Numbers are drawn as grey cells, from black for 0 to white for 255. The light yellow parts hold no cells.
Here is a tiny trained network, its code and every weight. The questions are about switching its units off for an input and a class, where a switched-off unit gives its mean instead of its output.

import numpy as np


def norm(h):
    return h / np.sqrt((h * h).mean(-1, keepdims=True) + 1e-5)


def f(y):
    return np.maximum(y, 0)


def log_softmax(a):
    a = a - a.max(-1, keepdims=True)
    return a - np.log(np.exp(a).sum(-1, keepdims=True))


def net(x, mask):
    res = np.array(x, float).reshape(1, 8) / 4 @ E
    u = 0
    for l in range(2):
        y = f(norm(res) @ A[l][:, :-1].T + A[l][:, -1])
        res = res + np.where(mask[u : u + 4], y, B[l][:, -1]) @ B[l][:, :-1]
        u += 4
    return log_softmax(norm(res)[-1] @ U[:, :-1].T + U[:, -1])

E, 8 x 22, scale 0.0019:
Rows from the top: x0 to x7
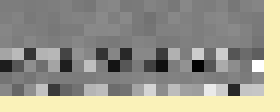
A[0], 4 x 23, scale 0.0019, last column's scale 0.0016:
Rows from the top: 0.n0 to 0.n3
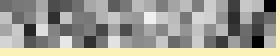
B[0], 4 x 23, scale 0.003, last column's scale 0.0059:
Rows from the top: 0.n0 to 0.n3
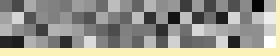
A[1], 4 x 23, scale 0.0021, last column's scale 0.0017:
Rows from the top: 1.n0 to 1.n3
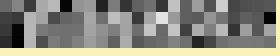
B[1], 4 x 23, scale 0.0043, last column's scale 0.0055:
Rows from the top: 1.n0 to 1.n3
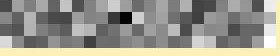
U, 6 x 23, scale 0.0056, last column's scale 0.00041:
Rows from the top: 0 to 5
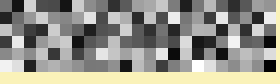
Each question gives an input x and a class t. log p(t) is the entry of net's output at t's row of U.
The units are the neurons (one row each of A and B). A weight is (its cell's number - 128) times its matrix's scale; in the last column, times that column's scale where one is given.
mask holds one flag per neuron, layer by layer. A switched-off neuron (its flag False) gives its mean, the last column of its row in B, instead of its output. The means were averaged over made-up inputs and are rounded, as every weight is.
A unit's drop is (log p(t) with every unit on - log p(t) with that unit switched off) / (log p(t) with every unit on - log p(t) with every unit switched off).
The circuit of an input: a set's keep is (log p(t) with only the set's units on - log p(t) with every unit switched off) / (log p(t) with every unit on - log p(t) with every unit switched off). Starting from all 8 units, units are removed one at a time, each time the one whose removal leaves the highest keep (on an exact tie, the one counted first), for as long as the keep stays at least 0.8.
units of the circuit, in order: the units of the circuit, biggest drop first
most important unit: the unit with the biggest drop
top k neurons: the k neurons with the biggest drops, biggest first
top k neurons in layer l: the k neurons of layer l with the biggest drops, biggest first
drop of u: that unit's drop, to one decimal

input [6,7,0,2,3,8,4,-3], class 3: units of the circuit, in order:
(1.n0)
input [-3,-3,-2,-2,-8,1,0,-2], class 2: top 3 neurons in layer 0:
(0.n3, 0.n0, 0.n1)
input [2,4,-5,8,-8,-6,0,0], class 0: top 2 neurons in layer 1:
(1.n0, 1.n1)
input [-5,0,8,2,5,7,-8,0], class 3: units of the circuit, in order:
(0.n3, 1.n0)
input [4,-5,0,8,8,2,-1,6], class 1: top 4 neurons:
(0.n0, 1.n3, 1.n0, 0.n1)
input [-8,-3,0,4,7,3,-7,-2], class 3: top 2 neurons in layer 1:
(1.n0, 1.n2)
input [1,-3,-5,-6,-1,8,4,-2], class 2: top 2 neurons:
(0.n3, 1.n3)
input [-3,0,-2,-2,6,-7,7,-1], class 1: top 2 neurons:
(0.n3, 1.n3)
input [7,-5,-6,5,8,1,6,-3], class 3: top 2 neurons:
(0.n3, 1.n0)
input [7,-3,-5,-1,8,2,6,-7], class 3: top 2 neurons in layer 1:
(1.n2, 1.n0)
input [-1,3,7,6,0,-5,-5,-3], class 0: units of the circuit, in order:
(0.n3, 1.n1)
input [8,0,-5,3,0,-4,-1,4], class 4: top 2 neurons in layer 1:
(1.n3, 1.n2)
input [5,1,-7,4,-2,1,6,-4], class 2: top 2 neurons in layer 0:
(0.n3, 0.n0)
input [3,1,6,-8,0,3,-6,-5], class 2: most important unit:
1.n3
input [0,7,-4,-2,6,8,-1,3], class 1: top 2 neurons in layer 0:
(0.n1, 0.n0)
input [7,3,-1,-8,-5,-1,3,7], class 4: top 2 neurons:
(0.n1, 0.n3)
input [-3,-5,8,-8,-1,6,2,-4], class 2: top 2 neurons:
(1.n3, 0.n3)
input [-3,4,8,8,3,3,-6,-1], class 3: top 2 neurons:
(0.n3, 1.n2)
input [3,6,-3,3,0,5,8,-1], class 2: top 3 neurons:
(0.n3, 1.n3, 0.n2)
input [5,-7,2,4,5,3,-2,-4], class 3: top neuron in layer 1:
(1.n2)
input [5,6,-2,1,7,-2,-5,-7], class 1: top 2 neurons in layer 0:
(0.n1, 0.n3)
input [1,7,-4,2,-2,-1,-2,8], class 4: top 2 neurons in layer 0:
(0.n1, 0.n3)
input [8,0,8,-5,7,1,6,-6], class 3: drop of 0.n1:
-0.1
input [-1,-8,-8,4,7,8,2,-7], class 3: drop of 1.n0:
0.1
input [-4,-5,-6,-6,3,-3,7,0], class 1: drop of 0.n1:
0.0
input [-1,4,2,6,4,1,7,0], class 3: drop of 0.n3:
1.0
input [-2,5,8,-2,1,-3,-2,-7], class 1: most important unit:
1.n0
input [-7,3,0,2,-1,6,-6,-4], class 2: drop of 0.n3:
0.3
